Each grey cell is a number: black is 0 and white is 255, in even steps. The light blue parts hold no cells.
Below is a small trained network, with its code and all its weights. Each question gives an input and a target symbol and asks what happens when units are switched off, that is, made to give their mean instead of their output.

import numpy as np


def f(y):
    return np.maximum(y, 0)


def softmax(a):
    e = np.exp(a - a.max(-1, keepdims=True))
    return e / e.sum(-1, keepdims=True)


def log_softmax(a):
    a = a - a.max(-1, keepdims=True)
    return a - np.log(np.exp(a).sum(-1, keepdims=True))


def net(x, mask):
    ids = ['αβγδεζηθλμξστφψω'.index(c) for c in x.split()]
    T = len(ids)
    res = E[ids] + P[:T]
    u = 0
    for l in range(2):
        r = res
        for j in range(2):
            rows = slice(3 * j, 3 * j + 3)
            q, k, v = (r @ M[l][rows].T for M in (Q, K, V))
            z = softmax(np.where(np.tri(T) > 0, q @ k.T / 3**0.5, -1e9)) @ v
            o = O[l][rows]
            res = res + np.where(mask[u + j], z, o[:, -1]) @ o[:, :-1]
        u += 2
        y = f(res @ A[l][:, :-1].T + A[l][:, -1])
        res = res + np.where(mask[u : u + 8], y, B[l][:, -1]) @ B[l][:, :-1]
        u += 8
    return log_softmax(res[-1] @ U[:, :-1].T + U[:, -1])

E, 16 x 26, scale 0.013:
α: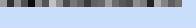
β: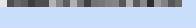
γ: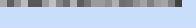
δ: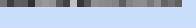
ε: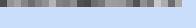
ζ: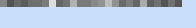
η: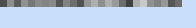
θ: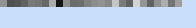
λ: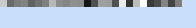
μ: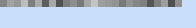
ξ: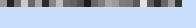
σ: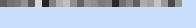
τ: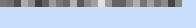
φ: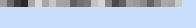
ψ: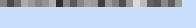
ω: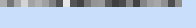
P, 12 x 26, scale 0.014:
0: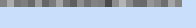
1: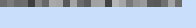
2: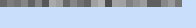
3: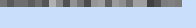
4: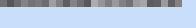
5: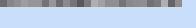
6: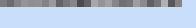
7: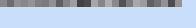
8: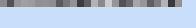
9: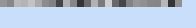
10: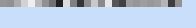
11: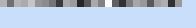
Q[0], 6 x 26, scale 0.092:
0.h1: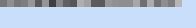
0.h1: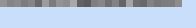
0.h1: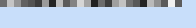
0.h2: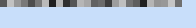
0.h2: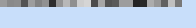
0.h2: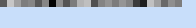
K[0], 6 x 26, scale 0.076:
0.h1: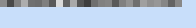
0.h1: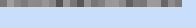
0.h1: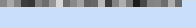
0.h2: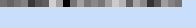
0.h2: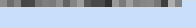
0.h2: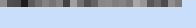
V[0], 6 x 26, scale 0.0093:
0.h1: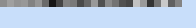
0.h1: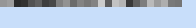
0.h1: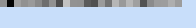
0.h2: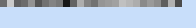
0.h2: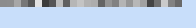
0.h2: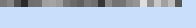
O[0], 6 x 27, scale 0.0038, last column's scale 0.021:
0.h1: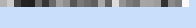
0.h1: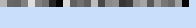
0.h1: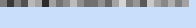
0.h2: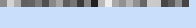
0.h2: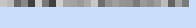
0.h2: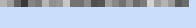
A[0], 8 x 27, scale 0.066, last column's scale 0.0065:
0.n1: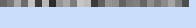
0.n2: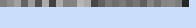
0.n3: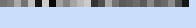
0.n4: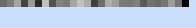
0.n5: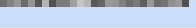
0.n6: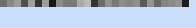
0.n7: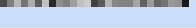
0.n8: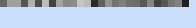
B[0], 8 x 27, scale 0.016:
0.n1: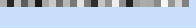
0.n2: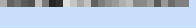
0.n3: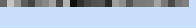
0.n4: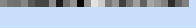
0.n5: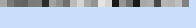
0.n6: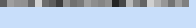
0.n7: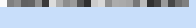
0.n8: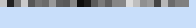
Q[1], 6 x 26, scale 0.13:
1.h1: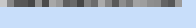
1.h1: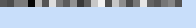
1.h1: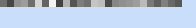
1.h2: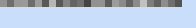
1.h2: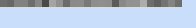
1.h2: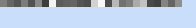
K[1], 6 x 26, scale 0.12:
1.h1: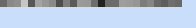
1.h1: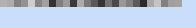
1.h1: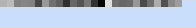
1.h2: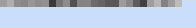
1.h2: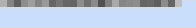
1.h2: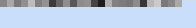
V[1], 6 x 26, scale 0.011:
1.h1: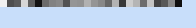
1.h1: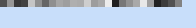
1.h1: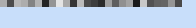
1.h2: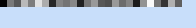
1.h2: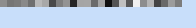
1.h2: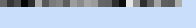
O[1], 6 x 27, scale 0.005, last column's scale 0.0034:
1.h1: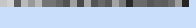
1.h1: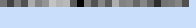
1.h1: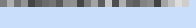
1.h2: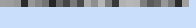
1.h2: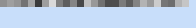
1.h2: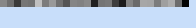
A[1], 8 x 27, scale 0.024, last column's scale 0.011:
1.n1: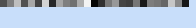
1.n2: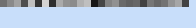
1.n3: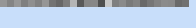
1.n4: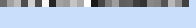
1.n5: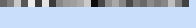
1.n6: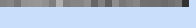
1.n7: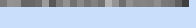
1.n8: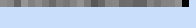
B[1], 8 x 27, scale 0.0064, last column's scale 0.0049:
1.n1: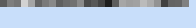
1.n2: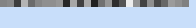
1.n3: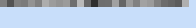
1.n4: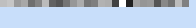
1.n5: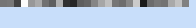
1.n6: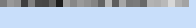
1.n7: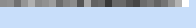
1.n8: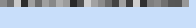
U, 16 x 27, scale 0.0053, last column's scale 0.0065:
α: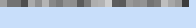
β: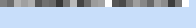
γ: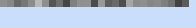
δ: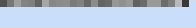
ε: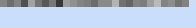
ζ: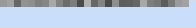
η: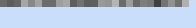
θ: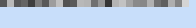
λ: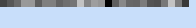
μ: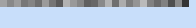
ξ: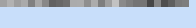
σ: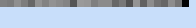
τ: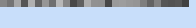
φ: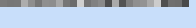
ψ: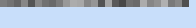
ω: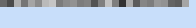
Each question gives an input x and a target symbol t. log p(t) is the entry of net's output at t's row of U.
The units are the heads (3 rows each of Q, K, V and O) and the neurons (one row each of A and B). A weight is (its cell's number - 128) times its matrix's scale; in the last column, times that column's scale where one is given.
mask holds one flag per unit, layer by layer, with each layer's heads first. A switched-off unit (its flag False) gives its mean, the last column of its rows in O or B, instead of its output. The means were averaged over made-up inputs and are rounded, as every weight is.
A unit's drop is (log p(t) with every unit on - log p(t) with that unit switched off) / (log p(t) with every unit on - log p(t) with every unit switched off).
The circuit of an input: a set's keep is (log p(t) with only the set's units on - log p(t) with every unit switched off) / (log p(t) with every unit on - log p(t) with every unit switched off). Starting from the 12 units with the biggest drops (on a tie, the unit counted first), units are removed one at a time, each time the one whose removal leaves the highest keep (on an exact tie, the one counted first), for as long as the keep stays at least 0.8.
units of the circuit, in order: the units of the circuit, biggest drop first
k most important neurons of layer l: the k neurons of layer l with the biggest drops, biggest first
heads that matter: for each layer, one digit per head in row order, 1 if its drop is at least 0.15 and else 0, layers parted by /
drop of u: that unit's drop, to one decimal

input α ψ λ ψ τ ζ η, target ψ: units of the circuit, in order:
1.h1; 1.h2
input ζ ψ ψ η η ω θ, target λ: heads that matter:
01 / 00
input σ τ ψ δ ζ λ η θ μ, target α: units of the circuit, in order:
1.h1; 1.h2
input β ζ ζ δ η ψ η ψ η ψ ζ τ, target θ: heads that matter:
10 / 00
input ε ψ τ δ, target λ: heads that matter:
10 / 11
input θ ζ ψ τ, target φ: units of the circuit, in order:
1.h1; 0.h1
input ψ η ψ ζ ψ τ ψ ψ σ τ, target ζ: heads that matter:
00 / 11
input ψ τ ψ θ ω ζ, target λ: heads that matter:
11 / 00
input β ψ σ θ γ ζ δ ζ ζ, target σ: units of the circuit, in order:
1.n8; 1.h2; 1.h1
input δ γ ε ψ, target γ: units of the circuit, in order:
1.h2
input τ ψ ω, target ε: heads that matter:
00 / 10
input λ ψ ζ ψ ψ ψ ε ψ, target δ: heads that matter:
00 / 11
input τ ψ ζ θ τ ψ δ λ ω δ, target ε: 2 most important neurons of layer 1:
1.n6; 1.n7
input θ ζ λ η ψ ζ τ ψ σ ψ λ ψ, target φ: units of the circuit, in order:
1.h1; 0.h1; 1.h2
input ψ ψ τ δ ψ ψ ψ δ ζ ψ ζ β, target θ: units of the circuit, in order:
0.h1
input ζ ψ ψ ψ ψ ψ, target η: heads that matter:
11 / 11
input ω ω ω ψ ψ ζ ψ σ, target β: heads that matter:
01 / 11
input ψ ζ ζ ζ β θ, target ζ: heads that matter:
00 / 11
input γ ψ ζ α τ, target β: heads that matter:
10 / 00
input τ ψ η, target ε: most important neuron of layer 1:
1.n6
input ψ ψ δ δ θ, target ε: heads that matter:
11 / 00
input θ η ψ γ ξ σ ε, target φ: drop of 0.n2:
0.0
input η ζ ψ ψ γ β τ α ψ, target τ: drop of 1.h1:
0.4
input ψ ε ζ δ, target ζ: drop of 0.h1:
0.1
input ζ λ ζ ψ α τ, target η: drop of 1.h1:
0.2
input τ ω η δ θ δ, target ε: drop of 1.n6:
0.4
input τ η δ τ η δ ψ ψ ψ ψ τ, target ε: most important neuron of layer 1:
1.n6
